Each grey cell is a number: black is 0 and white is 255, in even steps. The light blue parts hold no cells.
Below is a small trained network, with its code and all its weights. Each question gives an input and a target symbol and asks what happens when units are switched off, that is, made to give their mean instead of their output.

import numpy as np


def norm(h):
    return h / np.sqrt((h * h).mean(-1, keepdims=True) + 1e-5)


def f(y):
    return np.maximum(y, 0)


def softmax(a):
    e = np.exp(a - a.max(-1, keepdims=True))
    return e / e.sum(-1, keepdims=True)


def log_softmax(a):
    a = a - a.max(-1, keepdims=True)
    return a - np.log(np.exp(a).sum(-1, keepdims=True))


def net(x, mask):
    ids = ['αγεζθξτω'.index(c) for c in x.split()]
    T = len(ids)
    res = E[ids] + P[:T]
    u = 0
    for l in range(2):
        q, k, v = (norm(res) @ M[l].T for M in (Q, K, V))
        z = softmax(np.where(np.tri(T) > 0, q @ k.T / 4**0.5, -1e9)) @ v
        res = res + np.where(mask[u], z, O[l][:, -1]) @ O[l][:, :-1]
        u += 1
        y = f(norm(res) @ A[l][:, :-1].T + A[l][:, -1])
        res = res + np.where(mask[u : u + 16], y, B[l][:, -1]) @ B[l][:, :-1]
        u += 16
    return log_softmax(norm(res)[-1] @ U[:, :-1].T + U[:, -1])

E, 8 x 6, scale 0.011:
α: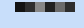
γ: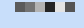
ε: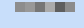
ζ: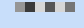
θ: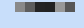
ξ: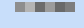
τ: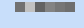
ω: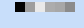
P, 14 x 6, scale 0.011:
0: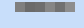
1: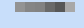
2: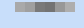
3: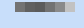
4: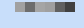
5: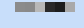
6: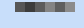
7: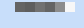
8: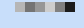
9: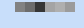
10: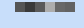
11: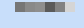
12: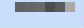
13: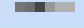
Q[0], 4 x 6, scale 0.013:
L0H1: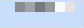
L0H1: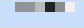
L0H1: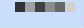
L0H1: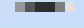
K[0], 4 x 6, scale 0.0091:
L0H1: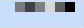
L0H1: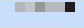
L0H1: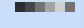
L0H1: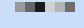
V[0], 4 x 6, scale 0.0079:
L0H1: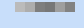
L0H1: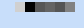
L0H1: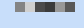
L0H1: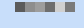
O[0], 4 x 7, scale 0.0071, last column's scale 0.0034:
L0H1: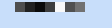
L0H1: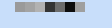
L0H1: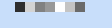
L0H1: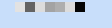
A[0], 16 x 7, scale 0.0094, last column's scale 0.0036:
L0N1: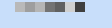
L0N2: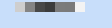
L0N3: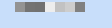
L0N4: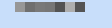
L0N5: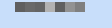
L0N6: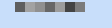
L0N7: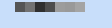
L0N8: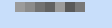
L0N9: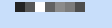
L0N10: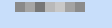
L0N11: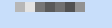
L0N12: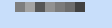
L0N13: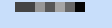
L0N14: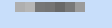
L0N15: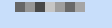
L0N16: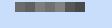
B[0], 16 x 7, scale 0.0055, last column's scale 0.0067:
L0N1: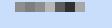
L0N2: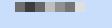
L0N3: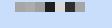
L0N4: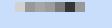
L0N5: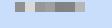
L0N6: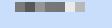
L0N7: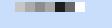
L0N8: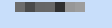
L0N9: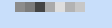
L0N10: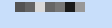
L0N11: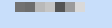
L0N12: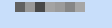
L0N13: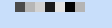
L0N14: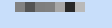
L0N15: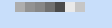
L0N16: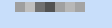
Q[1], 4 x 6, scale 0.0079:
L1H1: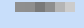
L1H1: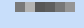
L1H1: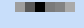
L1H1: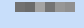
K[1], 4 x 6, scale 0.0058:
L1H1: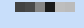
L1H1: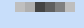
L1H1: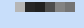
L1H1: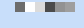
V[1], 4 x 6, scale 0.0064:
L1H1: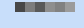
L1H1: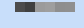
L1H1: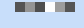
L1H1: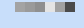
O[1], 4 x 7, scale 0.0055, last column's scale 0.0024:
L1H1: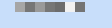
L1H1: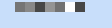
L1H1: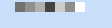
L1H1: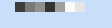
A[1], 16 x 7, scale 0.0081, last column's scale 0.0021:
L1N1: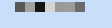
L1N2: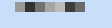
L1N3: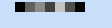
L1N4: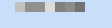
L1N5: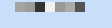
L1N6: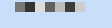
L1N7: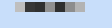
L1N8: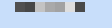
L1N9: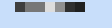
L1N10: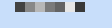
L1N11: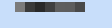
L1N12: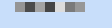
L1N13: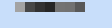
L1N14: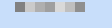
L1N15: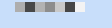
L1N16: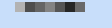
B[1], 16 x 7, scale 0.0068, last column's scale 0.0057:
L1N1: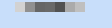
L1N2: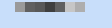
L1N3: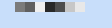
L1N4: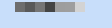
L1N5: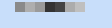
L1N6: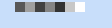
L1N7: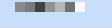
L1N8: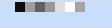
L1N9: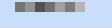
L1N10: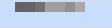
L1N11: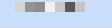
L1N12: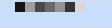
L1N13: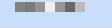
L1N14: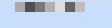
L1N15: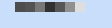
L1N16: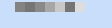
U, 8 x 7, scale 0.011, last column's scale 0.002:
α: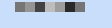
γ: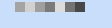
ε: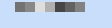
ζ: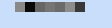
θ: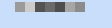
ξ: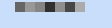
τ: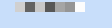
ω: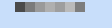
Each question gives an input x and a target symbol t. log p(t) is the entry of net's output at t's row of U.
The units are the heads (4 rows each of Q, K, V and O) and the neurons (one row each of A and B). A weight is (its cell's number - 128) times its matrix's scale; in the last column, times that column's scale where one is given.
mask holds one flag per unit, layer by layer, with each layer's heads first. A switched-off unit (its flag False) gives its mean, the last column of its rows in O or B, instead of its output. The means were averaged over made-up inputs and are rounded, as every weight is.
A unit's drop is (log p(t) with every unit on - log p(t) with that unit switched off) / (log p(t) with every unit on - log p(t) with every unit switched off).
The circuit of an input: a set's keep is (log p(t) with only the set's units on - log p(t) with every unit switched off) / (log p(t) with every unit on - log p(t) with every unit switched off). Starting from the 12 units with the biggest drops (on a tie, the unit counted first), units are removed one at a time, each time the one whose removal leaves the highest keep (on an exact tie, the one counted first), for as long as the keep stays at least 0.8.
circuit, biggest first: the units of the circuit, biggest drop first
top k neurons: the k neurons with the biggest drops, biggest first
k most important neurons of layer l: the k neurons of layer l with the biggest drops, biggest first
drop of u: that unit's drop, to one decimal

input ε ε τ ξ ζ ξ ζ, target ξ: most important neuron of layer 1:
[L1N12]
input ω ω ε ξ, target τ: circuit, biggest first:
[L0H1, L0N3]
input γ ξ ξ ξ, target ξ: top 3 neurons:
[L0N3, L0N10, L1N12]
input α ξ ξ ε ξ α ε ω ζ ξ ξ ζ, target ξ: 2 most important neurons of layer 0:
[L0N13, L0N11]
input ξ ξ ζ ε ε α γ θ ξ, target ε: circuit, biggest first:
[L0H1, L0N11]
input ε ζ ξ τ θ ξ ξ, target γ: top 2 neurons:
[L0N3, L0N10]
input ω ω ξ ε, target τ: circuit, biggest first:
[L0N3, L0H1]
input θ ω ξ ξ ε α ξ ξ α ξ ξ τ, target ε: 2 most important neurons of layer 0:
[L0N9, L0N1]
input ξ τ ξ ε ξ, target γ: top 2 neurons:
[L0N15, L0N3]
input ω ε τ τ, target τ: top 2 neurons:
[L0N3, L0N4]
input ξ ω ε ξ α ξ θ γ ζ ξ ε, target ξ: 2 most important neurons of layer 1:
[L1N15, L1N12]
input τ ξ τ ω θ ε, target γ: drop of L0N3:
0.4
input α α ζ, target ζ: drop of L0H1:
0.2
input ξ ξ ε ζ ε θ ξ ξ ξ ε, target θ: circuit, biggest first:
[L1N5]
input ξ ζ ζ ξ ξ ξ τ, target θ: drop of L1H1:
0.0
